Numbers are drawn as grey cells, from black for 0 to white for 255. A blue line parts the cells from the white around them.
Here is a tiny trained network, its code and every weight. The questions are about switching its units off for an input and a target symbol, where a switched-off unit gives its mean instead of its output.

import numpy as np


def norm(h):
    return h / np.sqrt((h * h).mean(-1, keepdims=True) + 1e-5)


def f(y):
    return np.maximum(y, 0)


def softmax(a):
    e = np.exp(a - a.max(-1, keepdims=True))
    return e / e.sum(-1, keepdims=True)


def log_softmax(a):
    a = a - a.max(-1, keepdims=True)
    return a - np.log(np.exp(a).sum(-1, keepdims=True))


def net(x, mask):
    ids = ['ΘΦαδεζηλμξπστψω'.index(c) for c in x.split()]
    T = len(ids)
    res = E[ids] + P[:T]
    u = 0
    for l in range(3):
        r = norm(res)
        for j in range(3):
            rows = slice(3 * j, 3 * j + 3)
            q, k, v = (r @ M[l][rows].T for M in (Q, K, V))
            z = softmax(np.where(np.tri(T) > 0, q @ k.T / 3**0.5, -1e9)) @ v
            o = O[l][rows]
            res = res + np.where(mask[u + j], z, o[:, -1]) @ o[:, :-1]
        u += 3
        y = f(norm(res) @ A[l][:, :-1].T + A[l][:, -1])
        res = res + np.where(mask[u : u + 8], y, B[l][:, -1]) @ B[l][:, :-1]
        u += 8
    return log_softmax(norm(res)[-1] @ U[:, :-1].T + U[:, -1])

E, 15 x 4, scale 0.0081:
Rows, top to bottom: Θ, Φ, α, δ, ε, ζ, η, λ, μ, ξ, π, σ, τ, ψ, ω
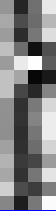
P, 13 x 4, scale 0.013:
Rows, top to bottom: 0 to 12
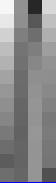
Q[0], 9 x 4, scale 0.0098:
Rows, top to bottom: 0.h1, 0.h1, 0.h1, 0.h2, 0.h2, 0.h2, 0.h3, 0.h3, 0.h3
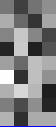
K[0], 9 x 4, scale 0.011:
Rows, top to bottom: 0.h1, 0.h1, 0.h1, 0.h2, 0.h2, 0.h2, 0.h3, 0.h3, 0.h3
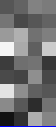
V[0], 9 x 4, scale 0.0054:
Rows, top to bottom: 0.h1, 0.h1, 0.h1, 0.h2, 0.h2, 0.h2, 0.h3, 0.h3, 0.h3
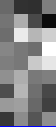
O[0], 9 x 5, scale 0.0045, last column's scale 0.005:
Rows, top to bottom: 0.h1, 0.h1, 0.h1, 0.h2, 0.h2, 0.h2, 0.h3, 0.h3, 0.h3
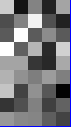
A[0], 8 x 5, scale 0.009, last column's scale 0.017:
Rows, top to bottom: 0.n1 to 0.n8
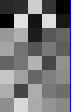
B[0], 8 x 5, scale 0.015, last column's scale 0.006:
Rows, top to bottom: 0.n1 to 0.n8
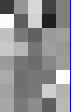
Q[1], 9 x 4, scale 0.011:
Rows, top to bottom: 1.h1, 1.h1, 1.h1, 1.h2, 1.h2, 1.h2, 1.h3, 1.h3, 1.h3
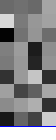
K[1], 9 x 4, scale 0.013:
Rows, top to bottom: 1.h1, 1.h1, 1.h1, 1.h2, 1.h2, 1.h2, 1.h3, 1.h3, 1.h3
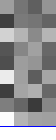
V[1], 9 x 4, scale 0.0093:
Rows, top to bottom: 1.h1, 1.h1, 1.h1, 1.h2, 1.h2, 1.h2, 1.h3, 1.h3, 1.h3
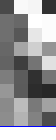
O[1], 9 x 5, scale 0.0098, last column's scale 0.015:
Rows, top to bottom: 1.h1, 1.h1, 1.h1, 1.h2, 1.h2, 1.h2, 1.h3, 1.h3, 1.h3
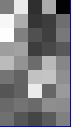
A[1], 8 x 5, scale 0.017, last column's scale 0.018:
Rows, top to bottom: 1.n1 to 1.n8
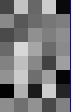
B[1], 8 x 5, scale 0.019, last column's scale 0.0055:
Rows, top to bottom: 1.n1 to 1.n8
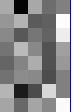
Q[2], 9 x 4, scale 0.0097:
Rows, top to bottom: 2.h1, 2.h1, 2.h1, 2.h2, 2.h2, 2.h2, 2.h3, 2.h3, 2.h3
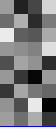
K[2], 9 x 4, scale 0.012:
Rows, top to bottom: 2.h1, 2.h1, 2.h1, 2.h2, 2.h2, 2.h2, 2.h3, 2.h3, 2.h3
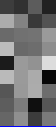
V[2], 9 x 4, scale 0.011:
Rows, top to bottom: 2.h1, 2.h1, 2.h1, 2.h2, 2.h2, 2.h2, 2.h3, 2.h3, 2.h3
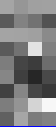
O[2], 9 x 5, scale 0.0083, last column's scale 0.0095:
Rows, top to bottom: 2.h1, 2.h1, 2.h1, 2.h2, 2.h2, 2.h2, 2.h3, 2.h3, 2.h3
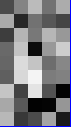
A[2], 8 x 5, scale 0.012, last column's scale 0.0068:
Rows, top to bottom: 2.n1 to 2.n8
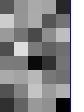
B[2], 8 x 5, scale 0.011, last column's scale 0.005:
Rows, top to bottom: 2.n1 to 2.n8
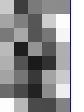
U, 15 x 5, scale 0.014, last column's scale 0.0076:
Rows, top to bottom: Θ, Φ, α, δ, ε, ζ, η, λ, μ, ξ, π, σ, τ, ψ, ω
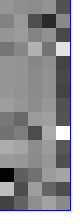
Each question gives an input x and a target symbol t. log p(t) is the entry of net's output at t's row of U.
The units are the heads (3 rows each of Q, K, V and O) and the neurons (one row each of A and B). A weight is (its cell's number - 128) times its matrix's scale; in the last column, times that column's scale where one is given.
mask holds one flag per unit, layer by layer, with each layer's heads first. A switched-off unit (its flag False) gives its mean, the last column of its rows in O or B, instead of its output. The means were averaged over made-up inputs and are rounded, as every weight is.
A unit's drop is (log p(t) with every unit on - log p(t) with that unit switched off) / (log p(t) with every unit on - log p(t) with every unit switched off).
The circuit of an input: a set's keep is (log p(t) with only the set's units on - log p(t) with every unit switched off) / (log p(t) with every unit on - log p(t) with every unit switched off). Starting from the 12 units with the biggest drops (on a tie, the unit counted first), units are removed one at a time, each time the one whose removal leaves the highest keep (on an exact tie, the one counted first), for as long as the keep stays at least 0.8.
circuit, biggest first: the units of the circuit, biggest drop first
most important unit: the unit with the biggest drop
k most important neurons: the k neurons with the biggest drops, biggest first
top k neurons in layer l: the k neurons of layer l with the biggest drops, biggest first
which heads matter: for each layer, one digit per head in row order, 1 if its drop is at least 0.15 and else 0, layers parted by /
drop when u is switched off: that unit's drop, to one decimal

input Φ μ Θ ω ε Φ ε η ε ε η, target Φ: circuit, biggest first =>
1.n2, 1.h2
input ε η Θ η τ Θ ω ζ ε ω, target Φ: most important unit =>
0.h2
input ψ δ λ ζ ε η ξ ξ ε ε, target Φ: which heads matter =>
111 / 100 / 000
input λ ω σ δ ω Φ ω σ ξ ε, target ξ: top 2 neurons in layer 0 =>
0.n5, 0.n7
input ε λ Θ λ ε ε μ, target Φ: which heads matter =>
000 / 000 / 010
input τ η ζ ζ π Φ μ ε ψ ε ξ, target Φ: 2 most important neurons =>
1.n4, 2.n5
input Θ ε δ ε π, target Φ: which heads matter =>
100 / 010 / 000
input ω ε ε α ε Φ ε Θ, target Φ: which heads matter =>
000 / 000 / 010
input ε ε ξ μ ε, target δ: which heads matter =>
110 / 111 / 100
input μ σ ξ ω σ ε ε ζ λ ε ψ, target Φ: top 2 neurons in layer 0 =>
0.n7, 0.n6
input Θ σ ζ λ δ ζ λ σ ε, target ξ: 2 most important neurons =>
0.n5, 2.n7
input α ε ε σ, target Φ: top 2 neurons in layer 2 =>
2.n5, 2.n2
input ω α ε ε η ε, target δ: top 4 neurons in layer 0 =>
0.n7, 0.n8, 0.n3, 0.n4
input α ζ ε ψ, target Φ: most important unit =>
1.h2
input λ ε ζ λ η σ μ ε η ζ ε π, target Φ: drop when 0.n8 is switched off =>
-0.1
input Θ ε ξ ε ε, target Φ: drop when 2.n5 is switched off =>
-0.1
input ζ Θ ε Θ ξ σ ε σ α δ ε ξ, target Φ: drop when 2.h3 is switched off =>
-0.1
